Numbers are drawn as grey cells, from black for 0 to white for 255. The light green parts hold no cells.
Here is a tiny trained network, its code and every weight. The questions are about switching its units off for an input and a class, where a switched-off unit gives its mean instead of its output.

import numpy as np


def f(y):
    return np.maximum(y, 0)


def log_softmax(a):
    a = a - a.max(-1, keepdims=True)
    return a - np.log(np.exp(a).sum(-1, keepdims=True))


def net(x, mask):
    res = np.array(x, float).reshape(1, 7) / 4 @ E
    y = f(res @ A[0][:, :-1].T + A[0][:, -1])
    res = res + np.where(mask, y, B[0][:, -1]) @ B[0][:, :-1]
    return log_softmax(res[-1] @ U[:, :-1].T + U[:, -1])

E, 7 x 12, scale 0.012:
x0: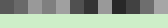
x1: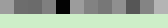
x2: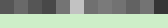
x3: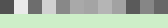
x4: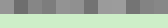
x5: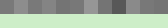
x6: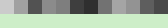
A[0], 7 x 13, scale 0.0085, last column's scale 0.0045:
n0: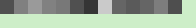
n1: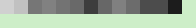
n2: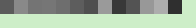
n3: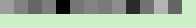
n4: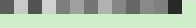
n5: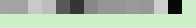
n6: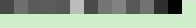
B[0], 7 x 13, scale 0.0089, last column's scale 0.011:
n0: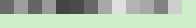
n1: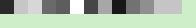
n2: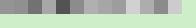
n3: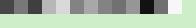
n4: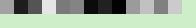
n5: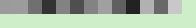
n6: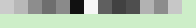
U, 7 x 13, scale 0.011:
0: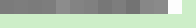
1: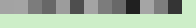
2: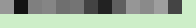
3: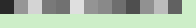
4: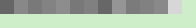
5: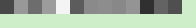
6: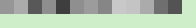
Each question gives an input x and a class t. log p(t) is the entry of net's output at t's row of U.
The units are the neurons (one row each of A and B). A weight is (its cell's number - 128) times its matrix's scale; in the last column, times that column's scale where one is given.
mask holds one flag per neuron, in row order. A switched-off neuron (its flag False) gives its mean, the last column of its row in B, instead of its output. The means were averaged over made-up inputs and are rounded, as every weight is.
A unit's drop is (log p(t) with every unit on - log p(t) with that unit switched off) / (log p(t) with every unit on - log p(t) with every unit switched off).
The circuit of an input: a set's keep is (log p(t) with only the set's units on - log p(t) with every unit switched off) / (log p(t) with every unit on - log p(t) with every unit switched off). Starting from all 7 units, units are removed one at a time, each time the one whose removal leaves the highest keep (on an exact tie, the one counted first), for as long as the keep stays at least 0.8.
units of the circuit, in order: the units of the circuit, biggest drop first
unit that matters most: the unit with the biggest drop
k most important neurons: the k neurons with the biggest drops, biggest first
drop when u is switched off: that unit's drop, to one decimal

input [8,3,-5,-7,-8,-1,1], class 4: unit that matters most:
n4
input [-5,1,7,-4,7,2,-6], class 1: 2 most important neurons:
n6, n1
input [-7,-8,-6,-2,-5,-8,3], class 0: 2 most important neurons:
n3, n0
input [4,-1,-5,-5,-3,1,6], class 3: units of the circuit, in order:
n1, n4
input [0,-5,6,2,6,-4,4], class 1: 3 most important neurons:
n6, n3, n2
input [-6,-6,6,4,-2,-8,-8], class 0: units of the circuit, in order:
n1, n4
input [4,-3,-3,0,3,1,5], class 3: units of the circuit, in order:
n1, n3
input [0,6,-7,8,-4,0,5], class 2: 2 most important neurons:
n4, n6
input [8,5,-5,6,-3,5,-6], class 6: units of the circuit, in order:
n2, n0
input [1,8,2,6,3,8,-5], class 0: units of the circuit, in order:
n4, n3
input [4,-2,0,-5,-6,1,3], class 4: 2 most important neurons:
n4, n0
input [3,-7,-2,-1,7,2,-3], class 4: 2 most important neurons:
n3, n0
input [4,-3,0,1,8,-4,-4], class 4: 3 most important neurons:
n1, n3, n0
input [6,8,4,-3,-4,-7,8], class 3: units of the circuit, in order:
n1
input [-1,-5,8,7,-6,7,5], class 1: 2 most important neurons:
n6, n3
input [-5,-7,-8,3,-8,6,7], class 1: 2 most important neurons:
n5, n3
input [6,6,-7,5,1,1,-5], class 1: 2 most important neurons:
n5, n1
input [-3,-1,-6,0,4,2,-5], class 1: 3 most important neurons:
n5, n1, n3
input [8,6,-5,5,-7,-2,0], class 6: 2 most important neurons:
n2, n0
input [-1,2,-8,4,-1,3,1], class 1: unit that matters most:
n5
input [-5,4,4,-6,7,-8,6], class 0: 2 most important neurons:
n4, n1
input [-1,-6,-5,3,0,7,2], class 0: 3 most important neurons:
n3, n6, n4
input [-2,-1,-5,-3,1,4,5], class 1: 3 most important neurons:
n5, n4, n3
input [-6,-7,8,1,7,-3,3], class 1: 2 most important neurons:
n6, n3
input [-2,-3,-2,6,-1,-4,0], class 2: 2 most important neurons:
n4, n3
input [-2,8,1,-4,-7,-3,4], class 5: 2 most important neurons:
n3, n4
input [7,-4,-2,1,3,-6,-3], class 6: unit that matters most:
n0
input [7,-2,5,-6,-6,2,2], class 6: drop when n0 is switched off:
0.3
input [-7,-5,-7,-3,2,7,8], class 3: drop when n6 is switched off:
0.1
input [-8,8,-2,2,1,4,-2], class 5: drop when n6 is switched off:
0.0
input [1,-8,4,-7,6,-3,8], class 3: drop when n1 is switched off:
0.8
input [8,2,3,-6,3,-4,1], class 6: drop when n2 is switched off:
0.3
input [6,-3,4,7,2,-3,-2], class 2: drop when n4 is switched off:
0.9
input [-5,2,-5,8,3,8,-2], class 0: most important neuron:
n5
